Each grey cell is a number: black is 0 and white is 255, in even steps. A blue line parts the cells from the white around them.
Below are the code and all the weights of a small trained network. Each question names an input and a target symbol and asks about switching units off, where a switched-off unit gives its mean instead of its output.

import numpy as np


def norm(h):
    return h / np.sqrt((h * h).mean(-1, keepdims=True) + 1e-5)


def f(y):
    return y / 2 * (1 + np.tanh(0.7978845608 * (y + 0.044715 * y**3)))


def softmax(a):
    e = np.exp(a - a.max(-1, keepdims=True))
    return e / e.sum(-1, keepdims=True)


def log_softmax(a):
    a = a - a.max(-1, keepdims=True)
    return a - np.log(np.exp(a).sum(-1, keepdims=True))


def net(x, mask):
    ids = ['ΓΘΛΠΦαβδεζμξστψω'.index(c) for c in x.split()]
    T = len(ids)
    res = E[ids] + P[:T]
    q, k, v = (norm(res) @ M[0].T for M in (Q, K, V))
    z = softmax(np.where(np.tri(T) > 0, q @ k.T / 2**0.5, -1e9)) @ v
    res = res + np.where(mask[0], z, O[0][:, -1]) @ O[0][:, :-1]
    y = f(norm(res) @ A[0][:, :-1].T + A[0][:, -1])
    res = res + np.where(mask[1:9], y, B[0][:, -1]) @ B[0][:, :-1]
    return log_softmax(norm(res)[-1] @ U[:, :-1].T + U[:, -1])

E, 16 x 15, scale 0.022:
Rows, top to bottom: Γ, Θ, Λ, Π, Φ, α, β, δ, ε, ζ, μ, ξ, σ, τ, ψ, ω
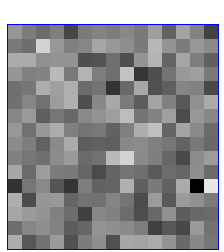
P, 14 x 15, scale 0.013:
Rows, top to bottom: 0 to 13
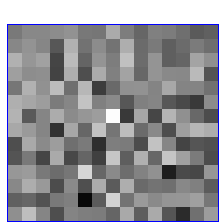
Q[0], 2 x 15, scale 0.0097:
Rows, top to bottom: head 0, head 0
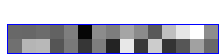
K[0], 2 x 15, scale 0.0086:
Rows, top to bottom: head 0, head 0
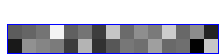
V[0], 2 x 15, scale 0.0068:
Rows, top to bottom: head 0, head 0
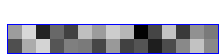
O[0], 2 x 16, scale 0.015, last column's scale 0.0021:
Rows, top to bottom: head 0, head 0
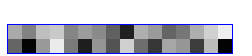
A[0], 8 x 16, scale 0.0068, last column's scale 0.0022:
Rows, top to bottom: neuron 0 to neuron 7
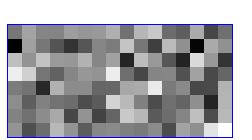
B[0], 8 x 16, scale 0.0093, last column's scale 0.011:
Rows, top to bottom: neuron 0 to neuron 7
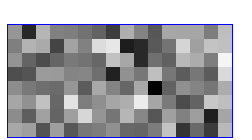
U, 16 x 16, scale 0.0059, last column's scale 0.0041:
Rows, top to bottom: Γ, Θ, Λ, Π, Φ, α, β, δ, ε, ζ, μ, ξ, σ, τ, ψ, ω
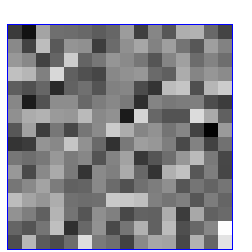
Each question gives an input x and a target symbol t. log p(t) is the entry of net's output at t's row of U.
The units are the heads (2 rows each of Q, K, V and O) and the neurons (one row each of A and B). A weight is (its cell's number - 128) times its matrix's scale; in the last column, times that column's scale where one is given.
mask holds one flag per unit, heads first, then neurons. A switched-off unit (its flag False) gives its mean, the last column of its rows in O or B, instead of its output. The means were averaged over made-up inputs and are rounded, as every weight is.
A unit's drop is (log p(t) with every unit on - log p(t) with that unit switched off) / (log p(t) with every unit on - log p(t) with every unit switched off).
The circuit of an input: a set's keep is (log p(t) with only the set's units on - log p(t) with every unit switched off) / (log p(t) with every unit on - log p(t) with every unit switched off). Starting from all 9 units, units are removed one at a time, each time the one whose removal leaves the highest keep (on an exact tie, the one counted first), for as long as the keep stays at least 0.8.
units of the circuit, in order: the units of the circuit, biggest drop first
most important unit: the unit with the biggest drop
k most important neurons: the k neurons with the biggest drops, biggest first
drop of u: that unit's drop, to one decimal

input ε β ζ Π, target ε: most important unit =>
neuron 3
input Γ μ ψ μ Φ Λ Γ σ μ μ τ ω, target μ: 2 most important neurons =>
neuron 1; neuron 3
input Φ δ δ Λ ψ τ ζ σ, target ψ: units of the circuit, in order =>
head 0; neuron 7
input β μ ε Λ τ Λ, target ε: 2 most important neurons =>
neuron 3; neuron 2
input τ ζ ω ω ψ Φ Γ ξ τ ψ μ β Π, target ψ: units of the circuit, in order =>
head 0; neuron 2
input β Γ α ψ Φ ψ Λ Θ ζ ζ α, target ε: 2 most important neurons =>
neuron 2; neuron 3
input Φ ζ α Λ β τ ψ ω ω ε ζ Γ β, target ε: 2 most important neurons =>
neuron 3; neuron 2
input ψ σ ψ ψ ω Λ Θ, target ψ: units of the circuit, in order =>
head 0; neuron 7
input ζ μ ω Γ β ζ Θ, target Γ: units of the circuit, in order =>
neuron 2; neuron 3; neuron 0; head 0
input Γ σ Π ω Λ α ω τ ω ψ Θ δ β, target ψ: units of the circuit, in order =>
head 0; neuron 2
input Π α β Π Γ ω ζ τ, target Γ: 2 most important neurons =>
neuron 3; neuron 2
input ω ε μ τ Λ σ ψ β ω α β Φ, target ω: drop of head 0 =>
0.9
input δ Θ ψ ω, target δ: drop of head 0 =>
1.1
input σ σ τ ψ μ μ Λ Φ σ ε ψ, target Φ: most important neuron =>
neuron 1
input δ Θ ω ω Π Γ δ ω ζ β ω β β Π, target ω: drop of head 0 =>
0.6
